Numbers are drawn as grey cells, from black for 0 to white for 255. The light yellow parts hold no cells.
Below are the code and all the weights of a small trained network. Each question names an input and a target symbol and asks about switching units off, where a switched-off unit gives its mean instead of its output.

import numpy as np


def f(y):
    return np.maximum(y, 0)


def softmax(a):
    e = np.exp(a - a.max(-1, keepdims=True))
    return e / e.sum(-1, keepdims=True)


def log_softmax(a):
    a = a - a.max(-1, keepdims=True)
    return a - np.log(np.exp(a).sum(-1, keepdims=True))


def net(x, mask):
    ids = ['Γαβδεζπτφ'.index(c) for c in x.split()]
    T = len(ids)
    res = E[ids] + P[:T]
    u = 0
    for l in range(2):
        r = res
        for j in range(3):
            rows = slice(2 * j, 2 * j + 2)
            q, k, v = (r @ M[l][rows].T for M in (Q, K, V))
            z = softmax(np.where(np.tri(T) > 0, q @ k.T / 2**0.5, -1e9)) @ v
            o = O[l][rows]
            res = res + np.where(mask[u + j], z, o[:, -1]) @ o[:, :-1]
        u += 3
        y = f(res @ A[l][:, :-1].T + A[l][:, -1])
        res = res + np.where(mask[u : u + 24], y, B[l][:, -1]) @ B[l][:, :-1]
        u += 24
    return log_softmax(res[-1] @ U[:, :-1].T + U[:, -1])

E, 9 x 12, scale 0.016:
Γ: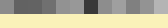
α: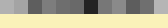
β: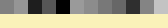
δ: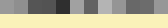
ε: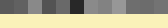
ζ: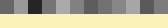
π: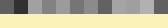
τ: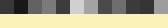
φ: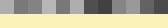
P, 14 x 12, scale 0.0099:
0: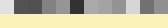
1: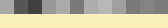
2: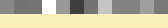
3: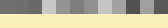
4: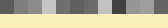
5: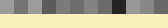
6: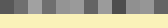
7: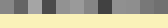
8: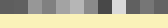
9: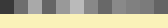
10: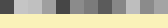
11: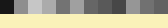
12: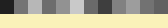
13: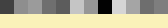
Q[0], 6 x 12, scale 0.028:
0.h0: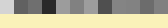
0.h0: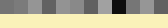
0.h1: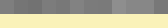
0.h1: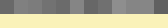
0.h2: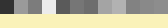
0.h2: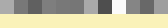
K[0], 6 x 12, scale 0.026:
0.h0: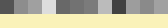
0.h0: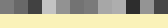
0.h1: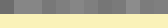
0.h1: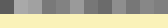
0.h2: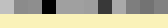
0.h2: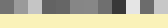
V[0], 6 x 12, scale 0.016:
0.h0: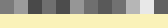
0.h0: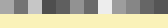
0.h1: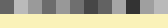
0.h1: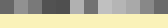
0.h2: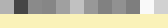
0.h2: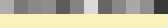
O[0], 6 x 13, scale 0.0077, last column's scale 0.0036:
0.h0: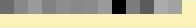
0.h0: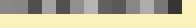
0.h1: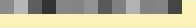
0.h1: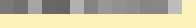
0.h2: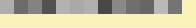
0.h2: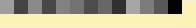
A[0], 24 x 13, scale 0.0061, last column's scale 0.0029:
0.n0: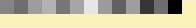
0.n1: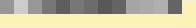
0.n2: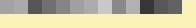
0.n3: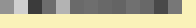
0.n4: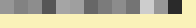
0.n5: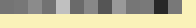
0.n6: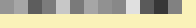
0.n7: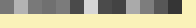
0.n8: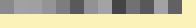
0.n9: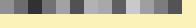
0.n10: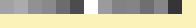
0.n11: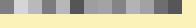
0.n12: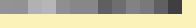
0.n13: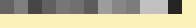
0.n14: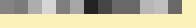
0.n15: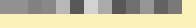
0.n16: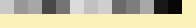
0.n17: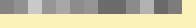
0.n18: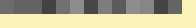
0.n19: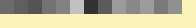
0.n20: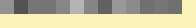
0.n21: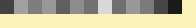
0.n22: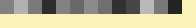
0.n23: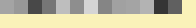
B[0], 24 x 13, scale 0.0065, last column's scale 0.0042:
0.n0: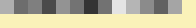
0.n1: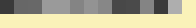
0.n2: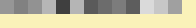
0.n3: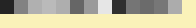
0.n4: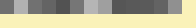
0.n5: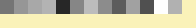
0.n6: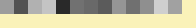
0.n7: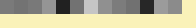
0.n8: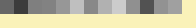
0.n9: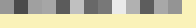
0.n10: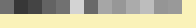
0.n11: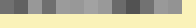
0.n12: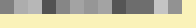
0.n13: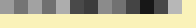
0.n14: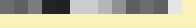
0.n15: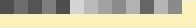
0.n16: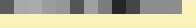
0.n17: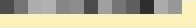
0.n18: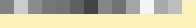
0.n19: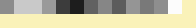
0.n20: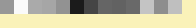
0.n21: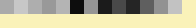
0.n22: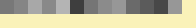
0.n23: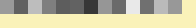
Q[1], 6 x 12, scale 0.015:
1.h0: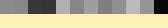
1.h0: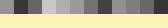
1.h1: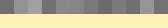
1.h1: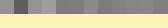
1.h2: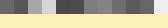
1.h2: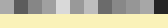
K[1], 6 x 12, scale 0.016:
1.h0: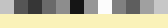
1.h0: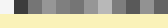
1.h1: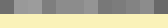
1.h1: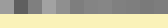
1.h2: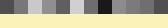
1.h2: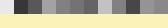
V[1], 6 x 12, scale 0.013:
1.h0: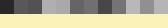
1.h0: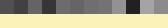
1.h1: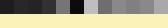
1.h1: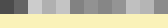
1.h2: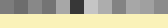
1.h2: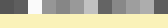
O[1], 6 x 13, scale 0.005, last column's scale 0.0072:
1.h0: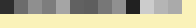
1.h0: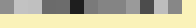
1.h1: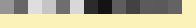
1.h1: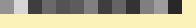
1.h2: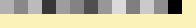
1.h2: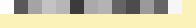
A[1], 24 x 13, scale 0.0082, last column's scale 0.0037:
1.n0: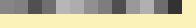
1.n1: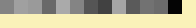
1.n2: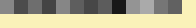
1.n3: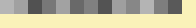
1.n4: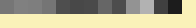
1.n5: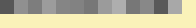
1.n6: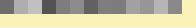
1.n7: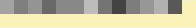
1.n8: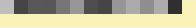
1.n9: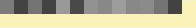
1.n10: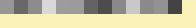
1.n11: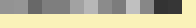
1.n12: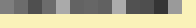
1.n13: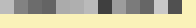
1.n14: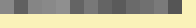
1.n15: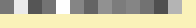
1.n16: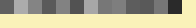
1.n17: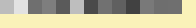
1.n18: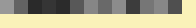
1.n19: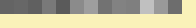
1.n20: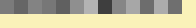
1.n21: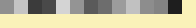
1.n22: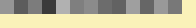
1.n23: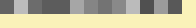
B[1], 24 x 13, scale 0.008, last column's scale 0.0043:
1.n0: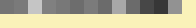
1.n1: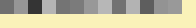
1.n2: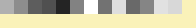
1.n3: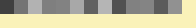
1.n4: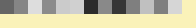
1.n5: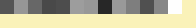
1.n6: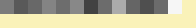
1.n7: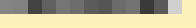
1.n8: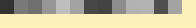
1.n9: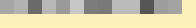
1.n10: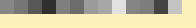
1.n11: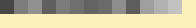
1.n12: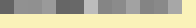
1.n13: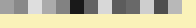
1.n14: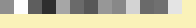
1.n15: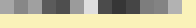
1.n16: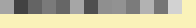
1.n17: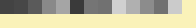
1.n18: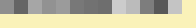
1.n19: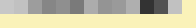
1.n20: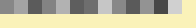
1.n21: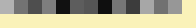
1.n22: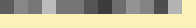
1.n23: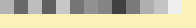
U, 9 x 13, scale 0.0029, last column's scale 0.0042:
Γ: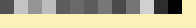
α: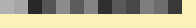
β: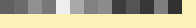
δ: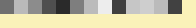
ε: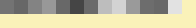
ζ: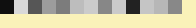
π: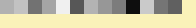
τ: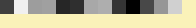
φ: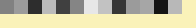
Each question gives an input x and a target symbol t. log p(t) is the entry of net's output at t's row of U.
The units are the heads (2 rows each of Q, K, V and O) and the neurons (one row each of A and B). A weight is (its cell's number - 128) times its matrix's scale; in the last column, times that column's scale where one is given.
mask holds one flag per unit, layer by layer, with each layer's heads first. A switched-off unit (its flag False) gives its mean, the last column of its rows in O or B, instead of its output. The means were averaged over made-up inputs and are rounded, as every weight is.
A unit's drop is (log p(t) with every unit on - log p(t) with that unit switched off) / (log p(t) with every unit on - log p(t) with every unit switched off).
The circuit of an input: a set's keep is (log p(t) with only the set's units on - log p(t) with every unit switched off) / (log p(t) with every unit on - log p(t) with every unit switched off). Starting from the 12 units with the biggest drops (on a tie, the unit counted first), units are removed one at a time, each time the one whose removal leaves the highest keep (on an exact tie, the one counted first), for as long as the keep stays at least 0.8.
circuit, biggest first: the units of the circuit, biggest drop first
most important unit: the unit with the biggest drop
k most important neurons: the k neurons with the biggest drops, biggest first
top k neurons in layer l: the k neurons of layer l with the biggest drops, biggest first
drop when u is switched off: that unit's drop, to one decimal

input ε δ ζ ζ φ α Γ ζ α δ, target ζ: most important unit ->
1.h0
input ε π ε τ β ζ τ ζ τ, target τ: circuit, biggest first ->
1.h0, 1.h2
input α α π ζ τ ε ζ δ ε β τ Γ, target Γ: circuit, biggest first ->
0.h2, 1.n4, 0.h0, 0.n19
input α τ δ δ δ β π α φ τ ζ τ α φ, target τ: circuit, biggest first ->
0.h2, 0.h0, 0.n21
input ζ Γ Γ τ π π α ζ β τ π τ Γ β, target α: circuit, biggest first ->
0.h2, 1.n7
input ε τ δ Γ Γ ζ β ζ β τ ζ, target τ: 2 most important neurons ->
0.n21, 1.n15
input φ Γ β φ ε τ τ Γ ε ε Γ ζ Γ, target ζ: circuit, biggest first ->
1.h0, 0.n14, 1.h2
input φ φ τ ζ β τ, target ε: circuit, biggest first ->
0.h0, 1.n18
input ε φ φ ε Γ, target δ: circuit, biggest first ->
0.h2, 1.n2, 0.n18
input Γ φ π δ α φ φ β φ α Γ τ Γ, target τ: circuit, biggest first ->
1.h2, 1.h0
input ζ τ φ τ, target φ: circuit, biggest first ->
1.h0, 0.h2
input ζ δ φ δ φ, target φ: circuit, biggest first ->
0.h0, 1.h0
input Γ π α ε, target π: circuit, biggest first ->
0.h2, 1.h2
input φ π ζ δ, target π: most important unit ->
1.h2
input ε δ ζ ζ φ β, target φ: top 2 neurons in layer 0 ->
0.n14, 0.n12
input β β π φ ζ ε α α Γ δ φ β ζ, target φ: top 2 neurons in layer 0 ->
0.n6, 0.n14
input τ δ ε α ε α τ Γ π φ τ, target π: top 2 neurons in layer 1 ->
1.n13, 1.n20
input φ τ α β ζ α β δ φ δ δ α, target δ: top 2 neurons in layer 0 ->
0.n18, 0.n14
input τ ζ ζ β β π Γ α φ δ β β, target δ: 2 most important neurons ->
1.n2, 0.n18
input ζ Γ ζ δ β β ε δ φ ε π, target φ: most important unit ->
0.h0
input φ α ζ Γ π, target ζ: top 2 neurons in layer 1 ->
1.n5, 1.n9
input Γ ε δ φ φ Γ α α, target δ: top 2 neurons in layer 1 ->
1.n2, 1.n23
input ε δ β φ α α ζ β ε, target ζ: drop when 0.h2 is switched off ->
0.5
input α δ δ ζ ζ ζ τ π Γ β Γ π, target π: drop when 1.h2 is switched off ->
0.4
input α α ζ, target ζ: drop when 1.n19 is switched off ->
-0.1
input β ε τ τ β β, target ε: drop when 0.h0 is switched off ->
0.6
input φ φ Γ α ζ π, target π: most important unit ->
0.h2
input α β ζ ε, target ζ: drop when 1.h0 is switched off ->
0.3
